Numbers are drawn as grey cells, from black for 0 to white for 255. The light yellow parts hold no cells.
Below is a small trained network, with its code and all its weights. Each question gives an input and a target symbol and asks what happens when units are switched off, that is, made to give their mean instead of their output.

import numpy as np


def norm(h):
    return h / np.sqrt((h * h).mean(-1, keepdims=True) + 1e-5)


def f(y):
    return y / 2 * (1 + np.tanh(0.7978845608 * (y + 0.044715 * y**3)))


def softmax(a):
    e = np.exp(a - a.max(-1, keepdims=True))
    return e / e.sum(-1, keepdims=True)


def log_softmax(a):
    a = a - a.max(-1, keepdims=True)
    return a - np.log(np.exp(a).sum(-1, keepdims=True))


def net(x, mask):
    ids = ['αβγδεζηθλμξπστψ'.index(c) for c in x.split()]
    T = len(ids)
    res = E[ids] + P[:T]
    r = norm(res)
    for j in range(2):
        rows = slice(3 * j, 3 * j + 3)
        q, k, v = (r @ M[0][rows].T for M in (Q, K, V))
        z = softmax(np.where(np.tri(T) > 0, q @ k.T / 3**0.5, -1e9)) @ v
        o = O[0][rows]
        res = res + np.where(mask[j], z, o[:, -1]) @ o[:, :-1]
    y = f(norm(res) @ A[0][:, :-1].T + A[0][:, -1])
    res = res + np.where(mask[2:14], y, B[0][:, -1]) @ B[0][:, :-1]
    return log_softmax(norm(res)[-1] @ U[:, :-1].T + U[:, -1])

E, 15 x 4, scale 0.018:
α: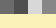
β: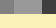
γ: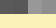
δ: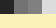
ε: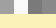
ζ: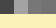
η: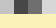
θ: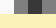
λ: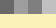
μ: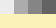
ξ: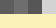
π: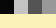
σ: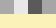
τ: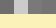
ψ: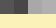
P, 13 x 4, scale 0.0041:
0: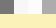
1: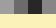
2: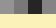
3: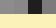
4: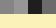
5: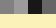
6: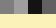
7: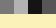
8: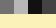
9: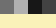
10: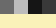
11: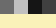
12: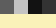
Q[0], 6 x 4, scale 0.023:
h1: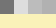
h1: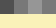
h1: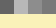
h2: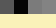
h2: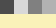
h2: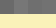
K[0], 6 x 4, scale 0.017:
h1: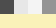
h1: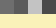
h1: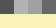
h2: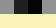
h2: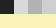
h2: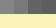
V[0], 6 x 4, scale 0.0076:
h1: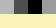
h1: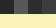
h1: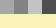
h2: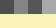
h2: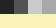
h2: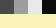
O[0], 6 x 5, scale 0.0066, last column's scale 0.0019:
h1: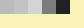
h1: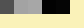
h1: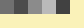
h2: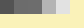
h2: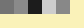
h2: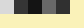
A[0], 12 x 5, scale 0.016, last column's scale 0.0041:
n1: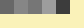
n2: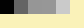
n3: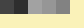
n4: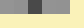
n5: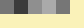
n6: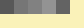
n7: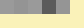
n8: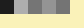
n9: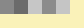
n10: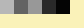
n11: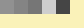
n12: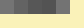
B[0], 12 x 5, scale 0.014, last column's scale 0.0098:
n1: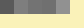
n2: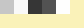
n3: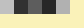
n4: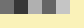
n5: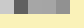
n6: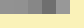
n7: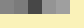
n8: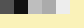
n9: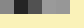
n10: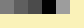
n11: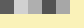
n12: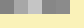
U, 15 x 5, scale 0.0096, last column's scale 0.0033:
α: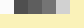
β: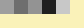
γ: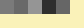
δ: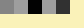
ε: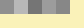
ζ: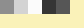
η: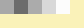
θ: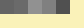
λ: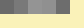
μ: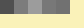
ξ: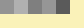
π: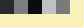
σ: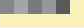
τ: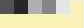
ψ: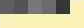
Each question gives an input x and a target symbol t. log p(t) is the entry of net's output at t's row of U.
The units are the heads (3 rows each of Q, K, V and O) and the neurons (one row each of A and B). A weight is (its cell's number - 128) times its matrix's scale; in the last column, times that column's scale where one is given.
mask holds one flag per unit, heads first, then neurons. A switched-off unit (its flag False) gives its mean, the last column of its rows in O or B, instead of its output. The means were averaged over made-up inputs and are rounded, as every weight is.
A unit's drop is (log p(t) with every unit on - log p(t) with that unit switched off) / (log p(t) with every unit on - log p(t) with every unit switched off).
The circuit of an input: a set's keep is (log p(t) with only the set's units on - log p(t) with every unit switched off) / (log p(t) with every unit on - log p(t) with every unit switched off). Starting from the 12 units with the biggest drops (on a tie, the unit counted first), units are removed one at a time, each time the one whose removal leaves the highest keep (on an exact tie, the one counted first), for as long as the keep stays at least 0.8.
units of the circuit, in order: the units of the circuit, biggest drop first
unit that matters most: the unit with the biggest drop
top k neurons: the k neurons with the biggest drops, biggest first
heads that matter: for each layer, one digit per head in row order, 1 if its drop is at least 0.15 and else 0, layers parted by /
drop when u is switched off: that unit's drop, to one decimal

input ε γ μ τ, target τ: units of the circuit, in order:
[n2]
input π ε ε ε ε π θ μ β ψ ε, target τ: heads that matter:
00
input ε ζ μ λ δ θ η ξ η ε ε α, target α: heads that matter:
00
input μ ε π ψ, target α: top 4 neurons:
[n3 n5 n2 n8]
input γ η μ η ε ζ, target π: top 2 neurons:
[n3 n10]
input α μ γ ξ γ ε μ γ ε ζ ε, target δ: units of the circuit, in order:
[h2 n8 n3 n2]
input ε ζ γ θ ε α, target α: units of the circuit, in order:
[n9 n2]
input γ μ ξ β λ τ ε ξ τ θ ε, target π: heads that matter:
01
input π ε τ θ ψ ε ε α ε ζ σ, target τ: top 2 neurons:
[n2 n4]
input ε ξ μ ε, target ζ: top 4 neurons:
[n8 n2 n4 n3]
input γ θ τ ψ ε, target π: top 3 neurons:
[n2 n8 n3]
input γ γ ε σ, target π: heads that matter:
01
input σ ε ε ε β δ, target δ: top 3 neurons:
[n2 n3 n8]
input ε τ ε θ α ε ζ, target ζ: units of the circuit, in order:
[n12 h2 n3]
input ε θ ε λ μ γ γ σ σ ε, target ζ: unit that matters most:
n8
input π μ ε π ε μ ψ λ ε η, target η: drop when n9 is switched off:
0.4
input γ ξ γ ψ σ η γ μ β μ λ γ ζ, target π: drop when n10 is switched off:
0.2
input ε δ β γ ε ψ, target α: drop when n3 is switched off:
0.5
